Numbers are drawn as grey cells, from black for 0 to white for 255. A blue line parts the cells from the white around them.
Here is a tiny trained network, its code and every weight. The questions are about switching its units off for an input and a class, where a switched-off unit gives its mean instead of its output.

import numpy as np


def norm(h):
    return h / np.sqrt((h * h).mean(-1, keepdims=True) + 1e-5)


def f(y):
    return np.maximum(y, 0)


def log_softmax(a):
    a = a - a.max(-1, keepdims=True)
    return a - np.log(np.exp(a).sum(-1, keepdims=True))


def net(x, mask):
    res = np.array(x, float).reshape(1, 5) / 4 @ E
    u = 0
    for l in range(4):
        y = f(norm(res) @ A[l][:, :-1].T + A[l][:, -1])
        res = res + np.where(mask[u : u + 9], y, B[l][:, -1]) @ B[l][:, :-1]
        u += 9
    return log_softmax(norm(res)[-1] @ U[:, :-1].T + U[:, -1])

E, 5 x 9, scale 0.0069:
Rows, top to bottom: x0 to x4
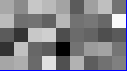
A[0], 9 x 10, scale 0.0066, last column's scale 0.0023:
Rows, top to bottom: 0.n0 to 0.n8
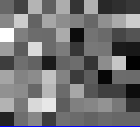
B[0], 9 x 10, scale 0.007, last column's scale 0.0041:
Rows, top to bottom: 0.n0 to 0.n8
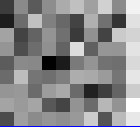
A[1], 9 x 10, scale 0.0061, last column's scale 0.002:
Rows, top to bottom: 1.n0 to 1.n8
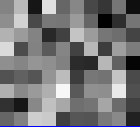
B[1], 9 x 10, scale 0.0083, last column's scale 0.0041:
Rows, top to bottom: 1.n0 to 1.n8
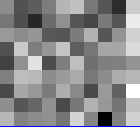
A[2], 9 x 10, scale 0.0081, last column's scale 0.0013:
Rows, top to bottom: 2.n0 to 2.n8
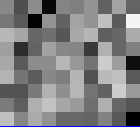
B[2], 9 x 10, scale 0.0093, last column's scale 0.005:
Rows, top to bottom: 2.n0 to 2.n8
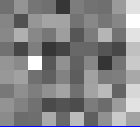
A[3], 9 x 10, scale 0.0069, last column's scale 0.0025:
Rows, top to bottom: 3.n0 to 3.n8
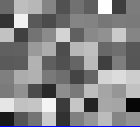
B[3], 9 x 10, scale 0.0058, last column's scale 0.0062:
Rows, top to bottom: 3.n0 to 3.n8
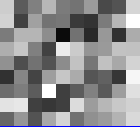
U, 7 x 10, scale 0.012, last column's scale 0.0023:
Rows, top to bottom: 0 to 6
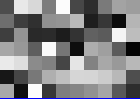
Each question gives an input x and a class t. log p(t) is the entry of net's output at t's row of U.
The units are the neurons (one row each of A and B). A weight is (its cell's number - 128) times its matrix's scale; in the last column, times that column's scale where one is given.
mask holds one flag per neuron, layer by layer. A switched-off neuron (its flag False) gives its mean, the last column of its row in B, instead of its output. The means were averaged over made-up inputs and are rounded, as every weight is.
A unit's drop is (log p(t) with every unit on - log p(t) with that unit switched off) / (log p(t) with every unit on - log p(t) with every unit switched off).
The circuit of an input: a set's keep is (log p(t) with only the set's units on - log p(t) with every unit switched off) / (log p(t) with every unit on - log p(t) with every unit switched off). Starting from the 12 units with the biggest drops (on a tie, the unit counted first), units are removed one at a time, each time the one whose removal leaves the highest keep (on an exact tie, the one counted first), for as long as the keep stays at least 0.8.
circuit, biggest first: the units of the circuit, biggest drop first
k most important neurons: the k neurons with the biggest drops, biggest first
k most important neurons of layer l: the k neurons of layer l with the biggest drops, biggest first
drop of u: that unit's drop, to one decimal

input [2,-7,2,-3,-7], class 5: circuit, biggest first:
(0.n0)
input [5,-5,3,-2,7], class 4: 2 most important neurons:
(0.n7; 3.n7)
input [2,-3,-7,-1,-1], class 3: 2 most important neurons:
(0.n1; 3.n6)
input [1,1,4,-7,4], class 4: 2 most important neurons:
(0.n7; 1.n1)
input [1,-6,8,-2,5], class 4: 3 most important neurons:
(0.n7; 3.n7; 1.n8)
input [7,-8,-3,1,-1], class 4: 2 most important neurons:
(3.n7; 0.n0)
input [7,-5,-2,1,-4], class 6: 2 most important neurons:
(0.n3; 2.n4)
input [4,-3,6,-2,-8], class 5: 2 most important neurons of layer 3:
(3.n8; 3.n1)
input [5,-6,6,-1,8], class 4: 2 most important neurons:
(0.n7; 3.n7)
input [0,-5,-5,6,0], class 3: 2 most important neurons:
(3.n0; 2.n2)
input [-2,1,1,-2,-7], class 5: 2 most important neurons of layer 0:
(0.n0; 0.n7)
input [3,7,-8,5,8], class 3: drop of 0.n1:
0.2
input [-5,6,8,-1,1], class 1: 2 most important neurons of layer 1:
(1.n0; 1.n1)
